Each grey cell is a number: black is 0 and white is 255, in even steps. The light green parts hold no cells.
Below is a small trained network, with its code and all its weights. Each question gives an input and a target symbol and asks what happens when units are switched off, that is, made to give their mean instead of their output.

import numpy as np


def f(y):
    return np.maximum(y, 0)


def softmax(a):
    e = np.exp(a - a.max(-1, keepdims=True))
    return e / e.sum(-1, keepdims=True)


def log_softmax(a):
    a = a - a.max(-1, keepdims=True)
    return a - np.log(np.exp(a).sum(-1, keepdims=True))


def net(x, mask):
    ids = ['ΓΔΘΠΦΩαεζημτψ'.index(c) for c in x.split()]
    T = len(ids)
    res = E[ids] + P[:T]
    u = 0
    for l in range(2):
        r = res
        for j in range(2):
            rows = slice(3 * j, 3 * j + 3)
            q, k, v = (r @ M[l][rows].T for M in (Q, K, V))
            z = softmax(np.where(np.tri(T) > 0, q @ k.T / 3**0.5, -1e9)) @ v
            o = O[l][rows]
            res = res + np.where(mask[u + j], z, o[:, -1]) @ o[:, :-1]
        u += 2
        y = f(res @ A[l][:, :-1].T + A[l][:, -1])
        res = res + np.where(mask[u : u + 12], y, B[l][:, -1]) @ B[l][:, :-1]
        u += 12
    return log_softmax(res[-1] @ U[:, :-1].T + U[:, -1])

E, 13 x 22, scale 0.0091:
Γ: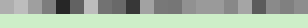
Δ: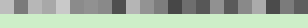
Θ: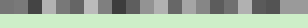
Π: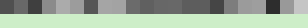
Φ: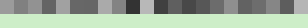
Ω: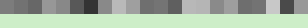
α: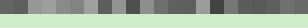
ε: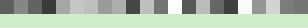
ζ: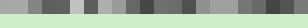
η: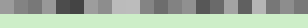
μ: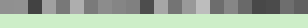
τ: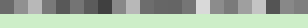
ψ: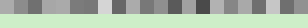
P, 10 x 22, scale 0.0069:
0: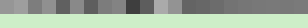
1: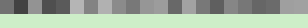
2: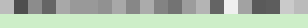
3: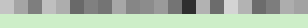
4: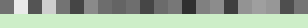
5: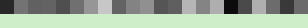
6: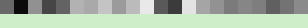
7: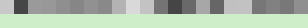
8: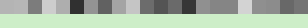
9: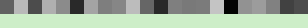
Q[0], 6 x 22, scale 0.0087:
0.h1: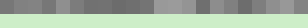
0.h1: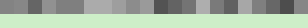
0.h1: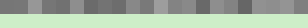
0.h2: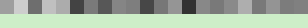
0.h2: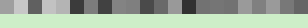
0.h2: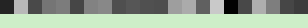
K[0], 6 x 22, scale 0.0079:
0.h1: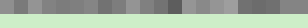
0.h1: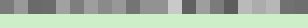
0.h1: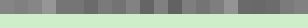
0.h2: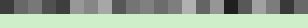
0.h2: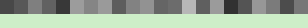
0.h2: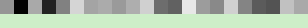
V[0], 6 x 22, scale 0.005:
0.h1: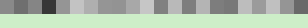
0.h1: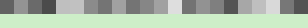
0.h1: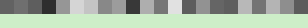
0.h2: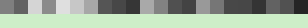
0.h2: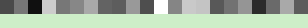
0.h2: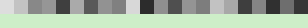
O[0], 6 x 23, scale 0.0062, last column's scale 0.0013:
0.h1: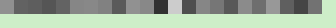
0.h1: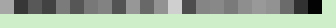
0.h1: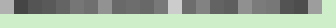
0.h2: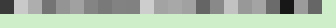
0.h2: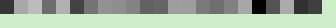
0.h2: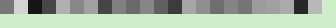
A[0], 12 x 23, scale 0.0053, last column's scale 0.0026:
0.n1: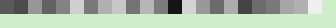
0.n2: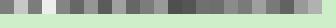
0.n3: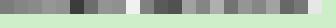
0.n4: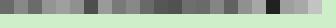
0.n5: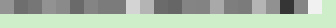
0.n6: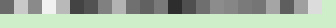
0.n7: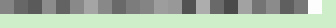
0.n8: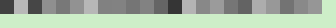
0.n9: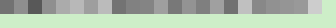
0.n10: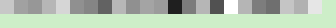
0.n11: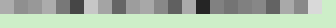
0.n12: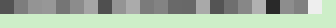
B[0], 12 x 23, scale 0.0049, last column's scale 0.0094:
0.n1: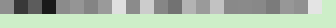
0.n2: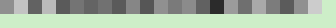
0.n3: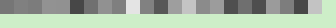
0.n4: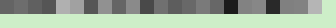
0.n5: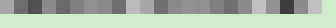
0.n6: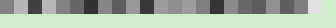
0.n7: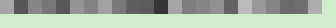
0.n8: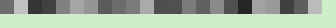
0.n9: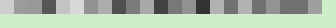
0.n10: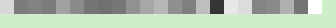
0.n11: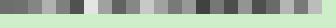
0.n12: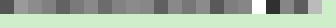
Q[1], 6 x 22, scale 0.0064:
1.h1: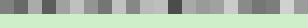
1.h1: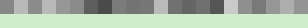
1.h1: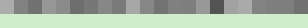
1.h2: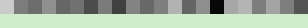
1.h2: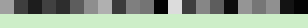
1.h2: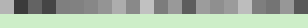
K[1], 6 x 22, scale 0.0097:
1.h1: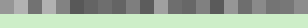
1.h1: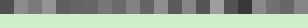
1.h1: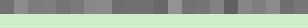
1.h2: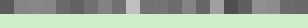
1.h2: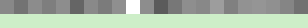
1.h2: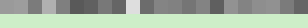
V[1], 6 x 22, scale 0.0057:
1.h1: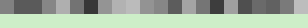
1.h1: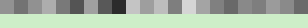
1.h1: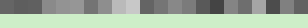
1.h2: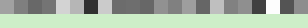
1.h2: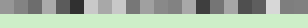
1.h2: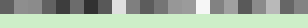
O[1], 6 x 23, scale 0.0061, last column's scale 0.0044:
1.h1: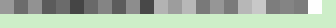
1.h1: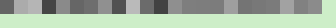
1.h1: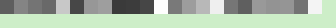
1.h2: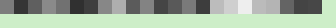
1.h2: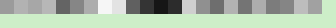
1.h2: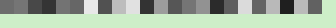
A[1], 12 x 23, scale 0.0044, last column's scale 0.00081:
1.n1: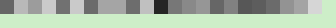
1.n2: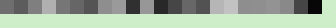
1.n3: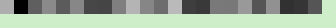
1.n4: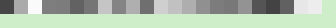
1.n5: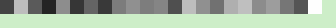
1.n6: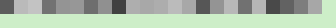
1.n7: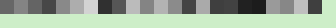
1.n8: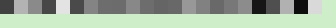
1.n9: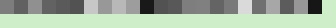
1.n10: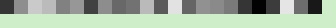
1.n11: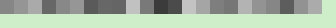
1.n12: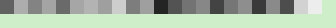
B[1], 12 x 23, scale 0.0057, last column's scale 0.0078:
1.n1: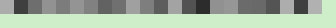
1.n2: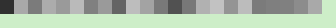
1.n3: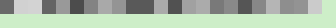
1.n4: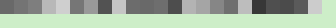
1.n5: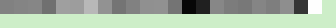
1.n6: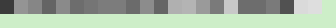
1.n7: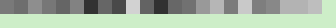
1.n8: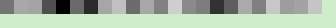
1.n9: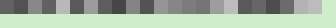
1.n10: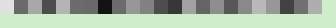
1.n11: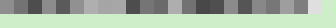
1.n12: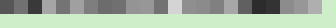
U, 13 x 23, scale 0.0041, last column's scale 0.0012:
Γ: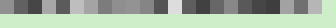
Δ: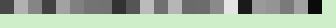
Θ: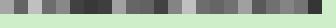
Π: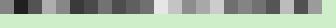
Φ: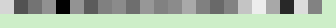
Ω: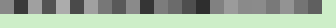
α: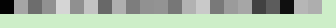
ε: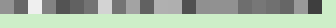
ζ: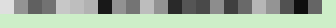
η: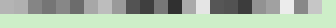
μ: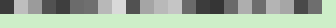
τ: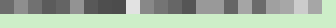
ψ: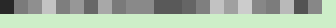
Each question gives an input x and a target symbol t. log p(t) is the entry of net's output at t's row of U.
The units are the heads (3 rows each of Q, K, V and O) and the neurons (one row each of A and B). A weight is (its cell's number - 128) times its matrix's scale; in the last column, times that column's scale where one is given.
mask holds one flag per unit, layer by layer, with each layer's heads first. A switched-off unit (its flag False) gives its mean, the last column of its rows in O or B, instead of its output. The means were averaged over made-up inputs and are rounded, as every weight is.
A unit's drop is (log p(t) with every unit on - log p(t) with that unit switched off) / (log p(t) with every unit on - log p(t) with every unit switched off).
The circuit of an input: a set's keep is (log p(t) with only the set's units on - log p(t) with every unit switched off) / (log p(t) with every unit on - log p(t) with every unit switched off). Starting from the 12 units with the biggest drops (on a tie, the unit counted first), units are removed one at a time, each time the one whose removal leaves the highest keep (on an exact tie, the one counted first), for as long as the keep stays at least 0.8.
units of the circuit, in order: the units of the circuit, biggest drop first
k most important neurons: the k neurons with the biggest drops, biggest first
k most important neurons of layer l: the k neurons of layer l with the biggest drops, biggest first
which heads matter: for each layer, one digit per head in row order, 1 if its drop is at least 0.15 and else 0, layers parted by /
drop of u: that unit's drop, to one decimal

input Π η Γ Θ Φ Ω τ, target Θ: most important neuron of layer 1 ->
1.n10
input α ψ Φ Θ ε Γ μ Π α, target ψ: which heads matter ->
10 / 11
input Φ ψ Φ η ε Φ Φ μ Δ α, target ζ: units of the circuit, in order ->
0.h1, 1.h1, 1.h2, 1.n10
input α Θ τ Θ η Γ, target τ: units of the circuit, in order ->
1.h2, 1.n7, 0.n10, 0.n12
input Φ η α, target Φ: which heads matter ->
01 / 00
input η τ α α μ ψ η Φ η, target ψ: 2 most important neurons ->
0.n10, 1.n2
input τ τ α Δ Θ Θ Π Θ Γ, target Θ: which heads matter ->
01 / 01
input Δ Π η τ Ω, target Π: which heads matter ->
00 / 11
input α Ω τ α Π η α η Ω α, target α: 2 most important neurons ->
1.n4, 1.n6
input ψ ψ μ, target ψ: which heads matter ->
00 / 01
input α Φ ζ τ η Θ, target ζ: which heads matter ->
11 / 00
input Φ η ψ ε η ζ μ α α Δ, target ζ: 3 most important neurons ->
1.n10, 0.n6, 0.n7
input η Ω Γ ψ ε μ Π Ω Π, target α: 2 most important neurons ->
0.n7, 1.n3
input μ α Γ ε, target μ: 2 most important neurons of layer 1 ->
1.n3, 1.n8
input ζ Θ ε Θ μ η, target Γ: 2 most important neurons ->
1.n12, 1.n1
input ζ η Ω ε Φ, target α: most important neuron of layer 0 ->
0.n3
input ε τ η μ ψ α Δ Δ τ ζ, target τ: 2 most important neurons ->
1.n7, 0.n12
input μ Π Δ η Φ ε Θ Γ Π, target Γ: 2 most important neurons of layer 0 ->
0.n3, 0.n7
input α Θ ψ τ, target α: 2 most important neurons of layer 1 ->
1.n4, 1.n6
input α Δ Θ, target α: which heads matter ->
01 / 00
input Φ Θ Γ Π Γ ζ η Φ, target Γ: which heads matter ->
00 / 10
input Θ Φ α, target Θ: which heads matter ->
01 / 01
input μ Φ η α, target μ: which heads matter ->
01 / 00
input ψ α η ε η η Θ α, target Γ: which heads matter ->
10 / 11
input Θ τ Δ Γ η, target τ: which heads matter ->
00 / 01
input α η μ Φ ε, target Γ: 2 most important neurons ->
0.n7, 1.n12
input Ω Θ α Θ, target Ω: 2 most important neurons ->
0.n10, 1.n9
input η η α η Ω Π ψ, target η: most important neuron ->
0.n10
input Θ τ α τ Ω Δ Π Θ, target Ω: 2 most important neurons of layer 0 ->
0.n6, 0.n10
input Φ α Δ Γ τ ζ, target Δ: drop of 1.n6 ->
0.2
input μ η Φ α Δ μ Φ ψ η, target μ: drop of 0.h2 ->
0.7
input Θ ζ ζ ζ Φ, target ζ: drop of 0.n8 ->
0.1
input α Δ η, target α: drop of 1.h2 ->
0.1
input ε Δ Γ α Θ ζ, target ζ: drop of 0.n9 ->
0.0
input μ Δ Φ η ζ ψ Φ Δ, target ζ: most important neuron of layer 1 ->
1.n5
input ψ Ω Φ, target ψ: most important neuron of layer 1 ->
1.n2
